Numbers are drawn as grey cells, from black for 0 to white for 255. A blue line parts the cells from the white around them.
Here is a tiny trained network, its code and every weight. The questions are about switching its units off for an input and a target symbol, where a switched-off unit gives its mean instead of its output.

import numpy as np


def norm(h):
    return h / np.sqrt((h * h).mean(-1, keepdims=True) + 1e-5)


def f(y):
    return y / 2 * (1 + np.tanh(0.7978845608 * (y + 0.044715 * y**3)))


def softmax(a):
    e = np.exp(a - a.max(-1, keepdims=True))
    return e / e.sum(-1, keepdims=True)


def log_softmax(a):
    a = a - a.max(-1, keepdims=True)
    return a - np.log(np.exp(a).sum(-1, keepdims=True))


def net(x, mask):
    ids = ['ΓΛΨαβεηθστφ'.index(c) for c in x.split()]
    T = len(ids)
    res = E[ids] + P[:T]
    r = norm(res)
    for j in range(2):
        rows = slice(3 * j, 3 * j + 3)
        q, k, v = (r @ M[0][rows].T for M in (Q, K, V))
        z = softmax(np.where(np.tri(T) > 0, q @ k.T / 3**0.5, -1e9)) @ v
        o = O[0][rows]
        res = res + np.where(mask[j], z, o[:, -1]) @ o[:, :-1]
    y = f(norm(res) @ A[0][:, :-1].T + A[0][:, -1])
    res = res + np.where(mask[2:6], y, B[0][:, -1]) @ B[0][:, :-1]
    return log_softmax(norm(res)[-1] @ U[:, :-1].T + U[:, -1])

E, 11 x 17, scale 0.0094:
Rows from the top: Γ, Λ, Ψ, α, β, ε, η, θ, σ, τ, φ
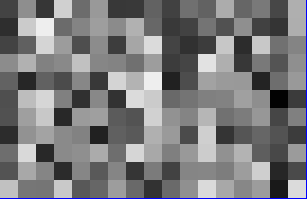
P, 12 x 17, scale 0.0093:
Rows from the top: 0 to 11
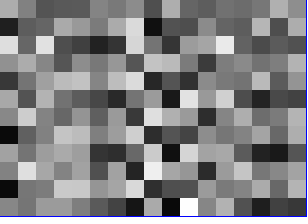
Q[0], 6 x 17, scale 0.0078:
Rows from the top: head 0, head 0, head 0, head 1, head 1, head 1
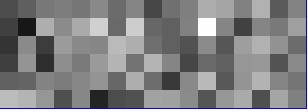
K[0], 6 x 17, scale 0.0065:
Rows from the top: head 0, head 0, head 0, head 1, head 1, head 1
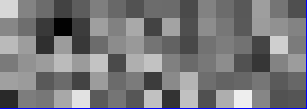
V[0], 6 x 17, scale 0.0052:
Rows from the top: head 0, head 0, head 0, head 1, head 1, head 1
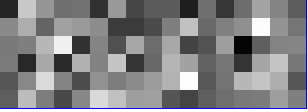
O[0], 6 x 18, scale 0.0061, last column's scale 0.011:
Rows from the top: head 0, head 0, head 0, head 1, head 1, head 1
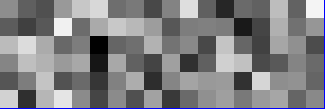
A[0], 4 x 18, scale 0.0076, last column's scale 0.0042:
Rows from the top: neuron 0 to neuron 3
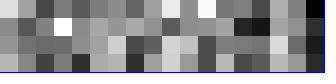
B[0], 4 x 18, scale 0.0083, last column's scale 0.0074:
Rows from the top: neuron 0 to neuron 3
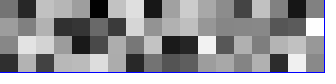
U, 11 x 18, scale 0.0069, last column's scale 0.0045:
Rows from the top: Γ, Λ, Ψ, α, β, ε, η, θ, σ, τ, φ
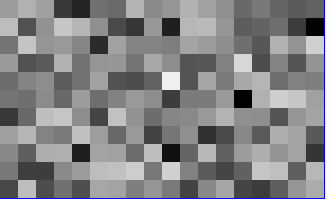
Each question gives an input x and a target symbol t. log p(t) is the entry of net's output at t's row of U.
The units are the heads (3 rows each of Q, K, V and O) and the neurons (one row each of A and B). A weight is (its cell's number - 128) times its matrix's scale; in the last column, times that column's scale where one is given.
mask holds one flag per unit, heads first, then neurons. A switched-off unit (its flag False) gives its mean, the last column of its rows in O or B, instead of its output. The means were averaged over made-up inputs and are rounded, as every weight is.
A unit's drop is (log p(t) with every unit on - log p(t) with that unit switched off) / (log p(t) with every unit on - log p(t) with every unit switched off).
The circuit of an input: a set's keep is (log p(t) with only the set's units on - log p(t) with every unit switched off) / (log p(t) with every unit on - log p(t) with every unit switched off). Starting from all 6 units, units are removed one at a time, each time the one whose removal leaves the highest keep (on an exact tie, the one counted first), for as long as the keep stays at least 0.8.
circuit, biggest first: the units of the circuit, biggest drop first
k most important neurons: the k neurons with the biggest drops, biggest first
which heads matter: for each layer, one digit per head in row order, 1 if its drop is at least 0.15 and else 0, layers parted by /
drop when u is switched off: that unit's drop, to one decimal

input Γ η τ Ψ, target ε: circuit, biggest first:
[head 0; head 1; neuron 1]
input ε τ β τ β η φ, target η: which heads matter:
10
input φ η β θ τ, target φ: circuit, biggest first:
[head 0; head 1]
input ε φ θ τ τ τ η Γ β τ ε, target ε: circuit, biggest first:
[head 1; head 0; neuron 1]
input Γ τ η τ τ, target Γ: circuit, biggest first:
[head 0; neuron 1; head 1]
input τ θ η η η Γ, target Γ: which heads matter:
00
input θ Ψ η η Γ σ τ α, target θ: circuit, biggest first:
[head 0]
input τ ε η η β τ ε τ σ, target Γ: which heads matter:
00
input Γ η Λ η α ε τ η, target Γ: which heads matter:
10
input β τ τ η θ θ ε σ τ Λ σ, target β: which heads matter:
10
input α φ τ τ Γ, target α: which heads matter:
01
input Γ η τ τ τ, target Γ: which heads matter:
11
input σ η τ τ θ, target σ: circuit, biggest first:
[head 0; head 1]
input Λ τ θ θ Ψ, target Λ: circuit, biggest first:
[head 1; head 0]
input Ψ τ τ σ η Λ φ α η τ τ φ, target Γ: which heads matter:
00
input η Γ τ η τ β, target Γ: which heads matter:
00
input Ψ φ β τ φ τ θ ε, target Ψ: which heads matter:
10
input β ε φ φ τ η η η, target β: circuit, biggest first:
[head 0]
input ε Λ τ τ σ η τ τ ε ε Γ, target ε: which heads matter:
11
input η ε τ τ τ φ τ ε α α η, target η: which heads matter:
01
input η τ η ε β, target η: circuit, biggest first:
[head 1]
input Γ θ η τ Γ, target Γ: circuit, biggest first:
[neuron 1; head 0]
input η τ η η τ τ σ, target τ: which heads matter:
11
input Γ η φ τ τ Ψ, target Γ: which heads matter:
00
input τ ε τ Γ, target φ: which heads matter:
10
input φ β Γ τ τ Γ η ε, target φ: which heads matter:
11
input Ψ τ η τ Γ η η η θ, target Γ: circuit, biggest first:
[neuron 1]
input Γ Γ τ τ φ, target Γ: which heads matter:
10
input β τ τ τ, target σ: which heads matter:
00
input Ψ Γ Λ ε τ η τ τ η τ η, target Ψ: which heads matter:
10
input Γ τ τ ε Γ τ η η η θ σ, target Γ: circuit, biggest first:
[head 0; neuron 1]
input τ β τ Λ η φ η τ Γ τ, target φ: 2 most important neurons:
[neuron 1; neuron 3]
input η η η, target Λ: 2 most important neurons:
[neuron 1; neuron 2]
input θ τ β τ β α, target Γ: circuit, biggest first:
[neuron 1]
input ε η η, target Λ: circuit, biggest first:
[neuron 1; head 0]
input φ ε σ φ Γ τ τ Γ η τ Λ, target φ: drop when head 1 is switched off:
0.6
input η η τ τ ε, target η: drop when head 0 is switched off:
0.1
